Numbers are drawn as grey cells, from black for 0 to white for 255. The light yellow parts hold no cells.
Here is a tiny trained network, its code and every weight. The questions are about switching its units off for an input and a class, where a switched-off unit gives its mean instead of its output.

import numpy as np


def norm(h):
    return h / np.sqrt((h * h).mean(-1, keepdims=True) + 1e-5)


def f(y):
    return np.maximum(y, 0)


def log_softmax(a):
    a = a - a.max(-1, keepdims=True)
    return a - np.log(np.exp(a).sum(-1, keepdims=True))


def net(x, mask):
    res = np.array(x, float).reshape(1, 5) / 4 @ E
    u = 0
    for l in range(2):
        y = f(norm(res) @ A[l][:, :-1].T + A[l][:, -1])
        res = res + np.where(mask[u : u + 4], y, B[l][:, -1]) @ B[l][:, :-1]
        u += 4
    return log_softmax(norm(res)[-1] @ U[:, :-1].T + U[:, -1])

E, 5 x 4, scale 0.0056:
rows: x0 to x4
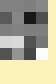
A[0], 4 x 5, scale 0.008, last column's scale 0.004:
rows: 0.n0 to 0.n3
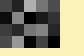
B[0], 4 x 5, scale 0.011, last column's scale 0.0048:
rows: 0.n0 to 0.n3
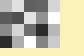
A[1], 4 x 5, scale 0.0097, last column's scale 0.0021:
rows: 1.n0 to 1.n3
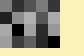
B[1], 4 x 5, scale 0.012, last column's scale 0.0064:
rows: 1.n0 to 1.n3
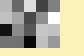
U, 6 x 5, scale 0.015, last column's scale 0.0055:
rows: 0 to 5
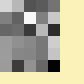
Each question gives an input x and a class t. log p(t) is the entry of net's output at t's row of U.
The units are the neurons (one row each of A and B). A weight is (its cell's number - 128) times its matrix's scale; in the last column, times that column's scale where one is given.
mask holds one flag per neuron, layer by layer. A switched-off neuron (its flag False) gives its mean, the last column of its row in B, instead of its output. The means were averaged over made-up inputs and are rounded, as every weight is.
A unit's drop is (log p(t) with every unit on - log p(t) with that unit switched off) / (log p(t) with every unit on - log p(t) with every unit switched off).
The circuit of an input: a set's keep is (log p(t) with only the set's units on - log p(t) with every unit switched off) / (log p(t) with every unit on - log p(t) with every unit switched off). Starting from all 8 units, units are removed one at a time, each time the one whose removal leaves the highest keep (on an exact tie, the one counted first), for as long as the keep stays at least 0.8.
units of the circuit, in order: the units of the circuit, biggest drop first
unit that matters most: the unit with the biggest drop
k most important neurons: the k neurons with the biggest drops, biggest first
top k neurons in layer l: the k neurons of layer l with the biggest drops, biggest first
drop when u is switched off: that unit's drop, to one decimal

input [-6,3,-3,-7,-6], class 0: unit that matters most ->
0.n0
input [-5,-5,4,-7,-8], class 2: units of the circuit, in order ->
[1.n2, 0.n3]
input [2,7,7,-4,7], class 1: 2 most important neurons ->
[0.n1, 0.n3]
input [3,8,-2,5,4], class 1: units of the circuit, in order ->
[0.n3, 0.n1]
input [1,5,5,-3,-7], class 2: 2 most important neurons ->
[1.n2, 1.n1]
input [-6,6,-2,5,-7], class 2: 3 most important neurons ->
[1.n2, 0.n0, 0.n2]
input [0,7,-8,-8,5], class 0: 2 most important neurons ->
[1.n1, 0.n2]
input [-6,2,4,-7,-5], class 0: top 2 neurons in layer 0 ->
[0.n0, 0.n2]
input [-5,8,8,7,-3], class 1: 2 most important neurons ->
[0.n3, 0.n1]
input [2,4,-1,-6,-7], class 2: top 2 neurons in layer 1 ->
[1.n2, 1.n3]
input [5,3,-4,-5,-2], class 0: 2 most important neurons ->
[0.n0, 1.n1]
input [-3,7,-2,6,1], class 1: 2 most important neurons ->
[0.n3, 0.n1]
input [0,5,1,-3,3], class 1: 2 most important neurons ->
[0.n1, 0.n3]
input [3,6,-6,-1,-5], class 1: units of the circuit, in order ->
[0.n1]
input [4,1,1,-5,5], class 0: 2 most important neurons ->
[0.n2, 1.n2]
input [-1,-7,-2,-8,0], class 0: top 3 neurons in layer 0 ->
[0.n0, 0.n1, 0.n2]
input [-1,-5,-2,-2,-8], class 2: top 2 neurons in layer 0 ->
[0.n3, 0.n1]
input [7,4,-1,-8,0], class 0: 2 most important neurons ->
[0.n0, 1.n1]
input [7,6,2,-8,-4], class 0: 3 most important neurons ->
[0.n0, 1.n1, 0.n2]
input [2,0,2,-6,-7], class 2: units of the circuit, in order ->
[1.n2]
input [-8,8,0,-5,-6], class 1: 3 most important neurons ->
[0.n1, 0.n3, 1.n3]
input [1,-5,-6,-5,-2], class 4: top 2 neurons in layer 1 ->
[1.n1, 1.n3]
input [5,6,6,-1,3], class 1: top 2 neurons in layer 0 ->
[0.n1, 0.n3]
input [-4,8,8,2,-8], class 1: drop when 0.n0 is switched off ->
0.1
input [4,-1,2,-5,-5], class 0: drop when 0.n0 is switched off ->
0.5
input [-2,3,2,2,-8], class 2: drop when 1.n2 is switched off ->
0.2
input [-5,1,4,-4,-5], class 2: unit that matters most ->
0.n3
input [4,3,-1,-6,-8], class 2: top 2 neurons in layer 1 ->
[1.n2, 1.n3]
